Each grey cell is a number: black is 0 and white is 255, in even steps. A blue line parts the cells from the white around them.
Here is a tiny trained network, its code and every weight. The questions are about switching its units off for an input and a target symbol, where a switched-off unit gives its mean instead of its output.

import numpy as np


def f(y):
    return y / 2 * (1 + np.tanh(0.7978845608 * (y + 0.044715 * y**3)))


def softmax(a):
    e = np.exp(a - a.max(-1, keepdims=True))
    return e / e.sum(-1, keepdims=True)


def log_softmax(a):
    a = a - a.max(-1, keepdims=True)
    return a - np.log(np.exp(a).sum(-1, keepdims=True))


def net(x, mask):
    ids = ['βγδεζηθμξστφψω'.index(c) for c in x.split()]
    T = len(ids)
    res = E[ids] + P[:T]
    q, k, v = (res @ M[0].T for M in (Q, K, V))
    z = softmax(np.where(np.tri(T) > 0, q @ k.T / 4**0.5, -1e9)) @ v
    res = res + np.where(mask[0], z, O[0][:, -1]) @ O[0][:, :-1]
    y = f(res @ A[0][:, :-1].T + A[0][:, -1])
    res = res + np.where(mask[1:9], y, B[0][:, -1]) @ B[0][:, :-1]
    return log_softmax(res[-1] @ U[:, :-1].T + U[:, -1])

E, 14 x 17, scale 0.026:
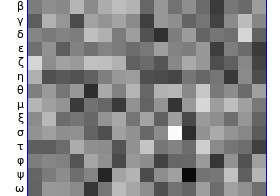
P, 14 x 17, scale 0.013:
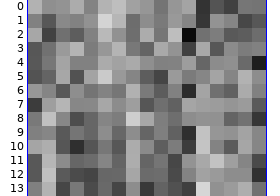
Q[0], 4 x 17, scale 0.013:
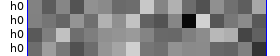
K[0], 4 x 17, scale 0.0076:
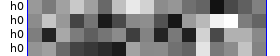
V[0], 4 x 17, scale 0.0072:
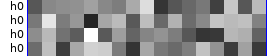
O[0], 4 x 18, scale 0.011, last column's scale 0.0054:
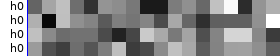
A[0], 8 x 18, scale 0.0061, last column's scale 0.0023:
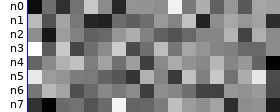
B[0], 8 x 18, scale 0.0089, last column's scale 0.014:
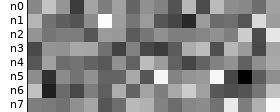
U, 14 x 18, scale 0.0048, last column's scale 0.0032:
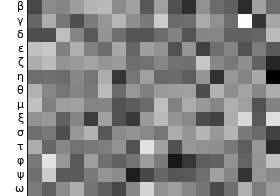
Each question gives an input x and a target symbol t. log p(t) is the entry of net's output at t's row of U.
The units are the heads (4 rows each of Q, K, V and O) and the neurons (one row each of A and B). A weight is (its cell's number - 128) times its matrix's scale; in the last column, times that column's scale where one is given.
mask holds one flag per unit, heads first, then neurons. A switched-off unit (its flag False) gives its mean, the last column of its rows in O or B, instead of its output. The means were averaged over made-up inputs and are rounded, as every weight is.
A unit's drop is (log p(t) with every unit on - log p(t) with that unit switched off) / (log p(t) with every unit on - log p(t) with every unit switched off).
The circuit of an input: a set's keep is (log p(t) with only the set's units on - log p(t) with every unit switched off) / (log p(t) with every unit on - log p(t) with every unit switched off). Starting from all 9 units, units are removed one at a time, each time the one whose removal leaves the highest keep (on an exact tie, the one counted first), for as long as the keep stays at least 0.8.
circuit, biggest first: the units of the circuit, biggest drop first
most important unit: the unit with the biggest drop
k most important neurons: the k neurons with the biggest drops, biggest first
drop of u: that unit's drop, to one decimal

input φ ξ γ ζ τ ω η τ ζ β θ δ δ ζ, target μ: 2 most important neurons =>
n5, n3
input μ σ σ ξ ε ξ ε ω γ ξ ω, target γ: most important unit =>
n7
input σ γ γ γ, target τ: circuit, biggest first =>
h0, n1, n5, n6
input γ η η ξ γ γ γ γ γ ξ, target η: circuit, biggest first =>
h0, n1, n7, n3
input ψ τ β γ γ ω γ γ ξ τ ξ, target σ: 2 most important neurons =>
n7, n3
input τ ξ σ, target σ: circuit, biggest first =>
h0, n7
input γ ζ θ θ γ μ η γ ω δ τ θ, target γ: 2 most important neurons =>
n7, n0
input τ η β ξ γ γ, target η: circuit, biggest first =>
h0, n1, n3
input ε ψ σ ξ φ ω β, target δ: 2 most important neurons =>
n7, n2
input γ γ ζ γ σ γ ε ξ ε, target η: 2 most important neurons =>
n1, n3
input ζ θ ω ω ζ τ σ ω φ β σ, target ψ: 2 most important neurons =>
n4, n7
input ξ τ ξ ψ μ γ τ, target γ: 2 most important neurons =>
n0, n7
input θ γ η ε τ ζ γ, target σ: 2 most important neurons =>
n7, n6
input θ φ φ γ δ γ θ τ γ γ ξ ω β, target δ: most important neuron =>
n2
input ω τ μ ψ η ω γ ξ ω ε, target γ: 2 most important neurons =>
n7, n0
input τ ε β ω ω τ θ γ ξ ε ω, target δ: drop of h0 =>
0.7
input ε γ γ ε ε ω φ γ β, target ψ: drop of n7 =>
0.1
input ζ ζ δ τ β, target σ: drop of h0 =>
1.1
